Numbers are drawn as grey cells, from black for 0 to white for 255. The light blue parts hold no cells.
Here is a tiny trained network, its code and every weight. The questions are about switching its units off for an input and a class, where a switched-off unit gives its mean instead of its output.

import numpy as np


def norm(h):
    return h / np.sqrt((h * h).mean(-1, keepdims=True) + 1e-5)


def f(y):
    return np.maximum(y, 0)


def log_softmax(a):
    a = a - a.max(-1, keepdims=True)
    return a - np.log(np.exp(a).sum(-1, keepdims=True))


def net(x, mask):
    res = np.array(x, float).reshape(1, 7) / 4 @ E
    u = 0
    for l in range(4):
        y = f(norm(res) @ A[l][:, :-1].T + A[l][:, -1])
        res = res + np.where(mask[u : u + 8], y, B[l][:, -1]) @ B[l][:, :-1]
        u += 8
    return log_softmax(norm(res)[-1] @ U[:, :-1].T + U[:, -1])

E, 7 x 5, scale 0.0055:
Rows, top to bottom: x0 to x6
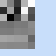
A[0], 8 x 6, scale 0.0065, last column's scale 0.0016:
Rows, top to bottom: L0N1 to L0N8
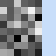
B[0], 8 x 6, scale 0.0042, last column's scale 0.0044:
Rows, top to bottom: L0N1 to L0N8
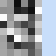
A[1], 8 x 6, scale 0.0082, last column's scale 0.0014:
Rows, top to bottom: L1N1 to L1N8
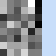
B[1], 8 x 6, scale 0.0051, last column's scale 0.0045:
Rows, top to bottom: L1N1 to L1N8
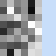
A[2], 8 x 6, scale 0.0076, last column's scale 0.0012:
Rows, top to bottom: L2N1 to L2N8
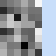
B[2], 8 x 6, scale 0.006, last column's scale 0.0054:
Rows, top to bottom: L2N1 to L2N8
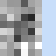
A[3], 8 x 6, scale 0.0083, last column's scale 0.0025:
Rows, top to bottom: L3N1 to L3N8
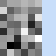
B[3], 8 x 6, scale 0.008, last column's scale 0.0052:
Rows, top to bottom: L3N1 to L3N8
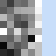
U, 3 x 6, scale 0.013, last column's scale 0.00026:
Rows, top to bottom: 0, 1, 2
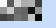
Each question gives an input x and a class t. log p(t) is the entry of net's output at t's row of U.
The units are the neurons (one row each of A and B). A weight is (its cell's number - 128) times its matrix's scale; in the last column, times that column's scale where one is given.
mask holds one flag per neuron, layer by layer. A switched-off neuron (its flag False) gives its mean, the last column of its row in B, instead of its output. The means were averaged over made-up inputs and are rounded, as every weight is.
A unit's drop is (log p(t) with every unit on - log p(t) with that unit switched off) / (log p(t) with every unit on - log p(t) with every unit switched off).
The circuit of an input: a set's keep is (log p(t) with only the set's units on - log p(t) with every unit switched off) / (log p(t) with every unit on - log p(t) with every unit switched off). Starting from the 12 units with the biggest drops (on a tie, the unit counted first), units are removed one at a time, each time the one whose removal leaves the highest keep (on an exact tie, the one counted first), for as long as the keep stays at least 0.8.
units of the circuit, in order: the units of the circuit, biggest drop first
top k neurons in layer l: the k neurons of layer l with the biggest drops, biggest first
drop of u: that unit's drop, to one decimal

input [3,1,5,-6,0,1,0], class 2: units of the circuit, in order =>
[L3N7]
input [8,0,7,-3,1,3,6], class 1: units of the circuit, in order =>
[L1N2, L2N3]
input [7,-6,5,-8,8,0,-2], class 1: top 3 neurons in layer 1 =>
[L1N2, L1N8, L1N1]
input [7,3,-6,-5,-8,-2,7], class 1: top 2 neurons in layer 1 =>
[L1N2, L1N1]
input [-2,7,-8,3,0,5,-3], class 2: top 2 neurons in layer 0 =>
[L0N4, L0N1]
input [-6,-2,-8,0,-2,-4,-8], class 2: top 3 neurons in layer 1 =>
[L1N4, L1N2, L1N1]
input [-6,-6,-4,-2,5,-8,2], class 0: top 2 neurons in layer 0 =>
[L0N2, L0N3]
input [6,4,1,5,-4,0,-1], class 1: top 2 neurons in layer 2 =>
[L2N3, L2N7]
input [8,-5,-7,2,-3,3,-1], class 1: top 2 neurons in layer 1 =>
[L1N1, L1N5]
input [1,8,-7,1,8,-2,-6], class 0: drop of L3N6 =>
0.0
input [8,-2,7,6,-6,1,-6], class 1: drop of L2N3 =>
0.2
